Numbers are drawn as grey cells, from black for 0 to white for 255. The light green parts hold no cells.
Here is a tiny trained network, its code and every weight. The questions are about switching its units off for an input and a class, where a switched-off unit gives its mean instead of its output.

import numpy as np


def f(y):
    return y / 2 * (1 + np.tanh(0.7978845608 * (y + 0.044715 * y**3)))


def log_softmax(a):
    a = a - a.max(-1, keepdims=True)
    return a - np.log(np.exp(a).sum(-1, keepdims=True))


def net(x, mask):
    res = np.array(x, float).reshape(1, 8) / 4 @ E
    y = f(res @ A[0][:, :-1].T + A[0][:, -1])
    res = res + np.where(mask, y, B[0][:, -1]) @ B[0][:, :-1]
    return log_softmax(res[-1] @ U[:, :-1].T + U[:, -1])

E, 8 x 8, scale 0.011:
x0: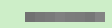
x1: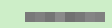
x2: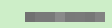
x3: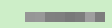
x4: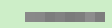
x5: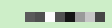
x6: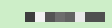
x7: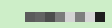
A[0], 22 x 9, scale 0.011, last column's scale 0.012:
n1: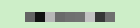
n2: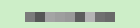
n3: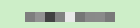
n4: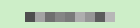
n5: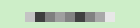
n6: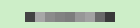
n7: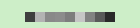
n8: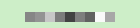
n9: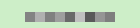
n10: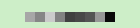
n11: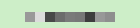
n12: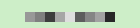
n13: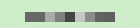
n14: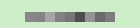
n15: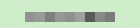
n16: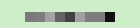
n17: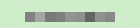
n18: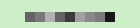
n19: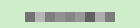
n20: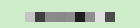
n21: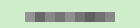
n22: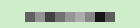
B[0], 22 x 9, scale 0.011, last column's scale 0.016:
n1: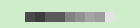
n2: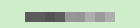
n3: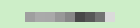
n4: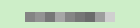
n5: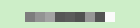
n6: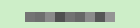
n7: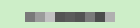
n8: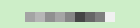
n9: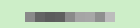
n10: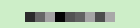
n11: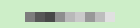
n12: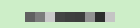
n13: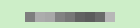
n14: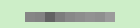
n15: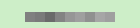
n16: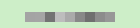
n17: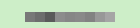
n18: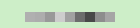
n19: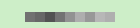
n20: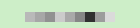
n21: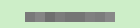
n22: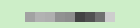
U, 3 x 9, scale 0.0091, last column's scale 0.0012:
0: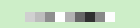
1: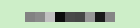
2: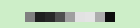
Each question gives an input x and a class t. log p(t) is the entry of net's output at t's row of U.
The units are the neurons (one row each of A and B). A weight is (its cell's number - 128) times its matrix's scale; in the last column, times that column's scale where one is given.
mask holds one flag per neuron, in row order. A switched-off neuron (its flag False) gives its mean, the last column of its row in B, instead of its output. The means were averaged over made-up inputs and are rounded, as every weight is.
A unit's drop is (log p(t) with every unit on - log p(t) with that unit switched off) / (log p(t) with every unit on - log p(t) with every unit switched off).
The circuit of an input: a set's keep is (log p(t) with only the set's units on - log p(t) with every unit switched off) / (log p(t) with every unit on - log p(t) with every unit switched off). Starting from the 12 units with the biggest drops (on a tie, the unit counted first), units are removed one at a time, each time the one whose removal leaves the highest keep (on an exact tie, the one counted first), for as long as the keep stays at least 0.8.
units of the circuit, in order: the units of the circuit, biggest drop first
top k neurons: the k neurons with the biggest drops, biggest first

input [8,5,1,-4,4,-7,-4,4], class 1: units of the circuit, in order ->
n12
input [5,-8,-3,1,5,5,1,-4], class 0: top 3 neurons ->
n18; n12; n5
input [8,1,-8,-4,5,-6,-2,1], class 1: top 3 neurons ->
n12; n5; n8
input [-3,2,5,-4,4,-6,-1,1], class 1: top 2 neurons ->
n12; n8
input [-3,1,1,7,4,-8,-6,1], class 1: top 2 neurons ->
n12; n5
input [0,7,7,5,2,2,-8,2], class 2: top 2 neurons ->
n1; n2
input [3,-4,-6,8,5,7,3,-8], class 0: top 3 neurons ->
n18; n16; n8
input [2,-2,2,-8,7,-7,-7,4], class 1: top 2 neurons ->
n12; n5
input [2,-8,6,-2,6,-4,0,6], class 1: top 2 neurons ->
n12; n20
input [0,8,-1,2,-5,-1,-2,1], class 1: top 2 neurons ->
n11; n8
